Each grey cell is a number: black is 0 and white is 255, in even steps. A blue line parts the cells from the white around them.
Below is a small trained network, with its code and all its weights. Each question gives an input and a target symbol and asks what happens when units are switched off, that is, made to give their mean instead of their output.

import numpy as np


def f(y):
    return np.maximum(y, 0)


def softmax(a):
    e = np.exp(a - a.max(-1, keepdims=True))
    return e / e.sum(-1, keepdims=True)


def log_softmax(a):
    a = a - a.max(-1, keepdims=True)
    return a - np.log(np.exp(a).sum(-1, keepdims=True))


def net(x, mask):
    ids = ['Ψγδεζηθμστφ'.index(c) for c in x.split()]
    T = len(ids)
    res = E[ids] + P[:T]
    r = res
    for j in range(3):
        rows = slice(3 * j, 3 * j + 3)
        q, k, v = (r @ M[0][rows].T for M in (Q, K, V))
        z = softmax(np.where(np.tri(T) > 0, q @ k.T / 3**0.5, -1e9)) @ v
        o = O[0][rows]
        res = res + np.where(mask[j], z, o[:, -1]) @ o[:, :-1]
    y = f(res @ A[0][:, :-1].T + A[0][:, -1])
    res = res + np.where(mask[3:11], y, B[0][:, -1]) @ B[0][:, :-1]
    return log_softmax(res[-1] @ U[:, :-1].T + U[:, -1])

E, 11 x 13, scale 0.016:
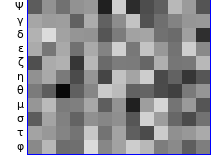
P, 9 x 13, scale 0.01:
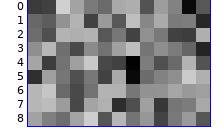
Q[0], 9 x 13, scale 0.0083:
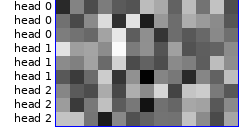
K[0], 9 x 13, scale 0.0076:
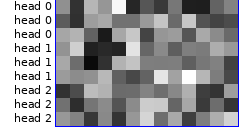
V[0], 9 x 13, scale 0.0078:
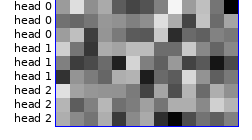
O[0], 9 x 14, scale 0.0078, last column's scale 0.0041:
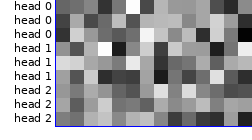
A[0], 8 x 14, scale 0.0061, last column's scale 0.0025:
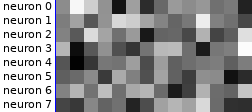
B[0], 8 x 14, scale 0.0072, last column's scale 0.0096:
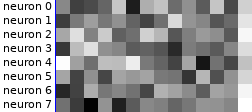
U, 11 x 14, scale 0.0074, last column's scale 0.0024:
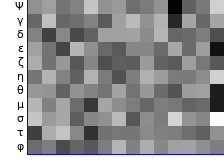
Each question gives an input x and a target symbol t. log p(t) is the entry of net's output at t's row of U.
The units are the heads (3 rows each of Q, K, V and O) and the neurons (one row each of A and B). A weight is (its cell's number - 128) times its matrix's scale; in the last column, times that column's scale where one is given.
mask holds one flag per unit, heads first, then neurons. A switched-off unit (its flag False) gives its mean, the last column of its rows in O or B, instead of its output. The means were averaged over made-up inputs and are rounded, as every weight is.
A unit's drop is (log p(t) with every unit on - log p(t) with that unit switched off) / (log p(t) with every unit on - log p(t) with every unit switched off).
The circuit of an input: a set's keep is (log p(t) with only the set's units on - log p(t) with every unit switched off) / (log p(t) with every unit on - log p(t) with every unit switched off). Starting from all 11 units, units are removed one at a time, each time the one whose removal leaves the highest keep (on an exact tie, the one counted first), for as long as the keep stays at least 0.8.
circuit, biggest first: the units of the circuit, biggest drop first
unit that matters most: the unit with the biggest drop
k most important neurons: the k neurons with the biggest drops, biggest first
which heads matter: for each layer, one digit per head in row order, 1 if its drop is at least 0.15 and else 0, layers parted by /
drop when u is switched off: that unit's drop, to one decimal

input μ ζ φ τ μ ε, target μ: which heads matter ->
110
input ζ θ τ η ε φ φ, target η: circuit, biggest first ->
(neuron 1; head 0; neuron 7)
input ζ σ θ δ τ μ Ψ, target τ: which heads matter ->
001
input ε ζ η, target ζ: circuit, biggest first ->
(head 1)
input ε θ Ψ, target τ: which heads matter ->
011
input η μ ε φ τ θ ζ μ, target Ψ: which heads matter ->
001
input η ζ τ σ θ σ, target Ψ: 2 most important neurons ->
(neuron 7; neuron 0)
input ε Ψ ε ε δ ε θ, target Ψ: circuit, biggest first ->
(head 1; neuron 4)
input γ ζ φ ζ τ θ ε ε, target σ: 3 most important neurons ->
(neuron 7; neuron 2; neuron 6)
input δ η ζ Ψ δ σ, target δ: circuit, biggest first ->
(head 0; head 1; neuron 5)
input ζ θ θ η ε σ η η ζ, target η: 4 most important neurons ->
(neuron 1; neuron 7; neuron 6; neuron 5)
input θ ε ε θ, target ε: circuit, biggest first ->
(head 2; head 0)
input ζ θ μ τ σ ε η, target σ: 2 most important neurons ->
(neuron 2; neuron 7)
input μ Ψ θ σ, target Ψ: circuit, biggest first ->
(head 2)
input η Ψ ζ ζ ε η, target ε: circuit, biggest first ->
(head 0; head 1; head 2; neuron 7)
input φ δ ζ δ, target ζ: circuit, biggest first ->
(head 1; neuron 5)
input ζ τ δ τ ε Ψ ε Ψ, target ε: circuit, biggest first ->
(head 1; head 0; neuron 7)
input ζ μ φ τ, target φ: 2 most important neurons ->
(neuron 7; neuron 4)
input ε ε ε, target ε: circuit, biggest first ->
(head 2; head 1; head 0)
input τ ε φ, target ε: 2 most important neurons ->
(neuron 7; neuron 6)
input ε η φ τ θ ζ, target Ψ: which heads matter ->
101
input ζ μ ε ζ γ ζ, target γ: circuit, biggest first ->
(head 1)
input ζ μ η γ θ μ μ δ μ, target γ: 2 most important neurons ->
(neuron 0; neuron 5)
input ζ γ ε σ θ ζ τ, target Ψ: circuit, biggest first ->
(head 2; neuron 7)
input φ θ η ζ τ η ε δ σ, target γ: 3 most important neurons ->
(neuron 0; neuron 5; neuron 2)
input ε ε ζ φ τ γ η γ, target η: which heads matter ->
110
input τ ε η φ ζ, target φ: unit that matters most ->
head 0
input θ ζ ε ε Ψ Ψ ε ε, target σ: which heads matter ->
010
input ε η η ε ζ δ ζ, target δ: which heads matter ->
110
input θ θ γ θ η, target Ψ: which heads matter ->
101
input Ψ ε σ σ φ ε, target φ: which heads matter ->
111
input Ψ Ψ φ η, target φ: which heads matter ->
101
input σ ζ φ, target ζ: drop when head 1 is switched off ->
0.9
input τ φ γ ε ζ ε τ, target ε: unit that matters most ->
head 2
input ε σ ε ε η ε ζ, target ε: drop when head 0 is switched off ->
0.4
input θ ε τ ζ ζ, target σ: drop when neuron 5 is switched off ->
-0.1
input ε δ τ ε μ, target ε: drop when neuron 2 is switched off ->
0.0
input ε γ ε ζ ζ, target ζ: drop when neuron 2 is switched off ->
0.1
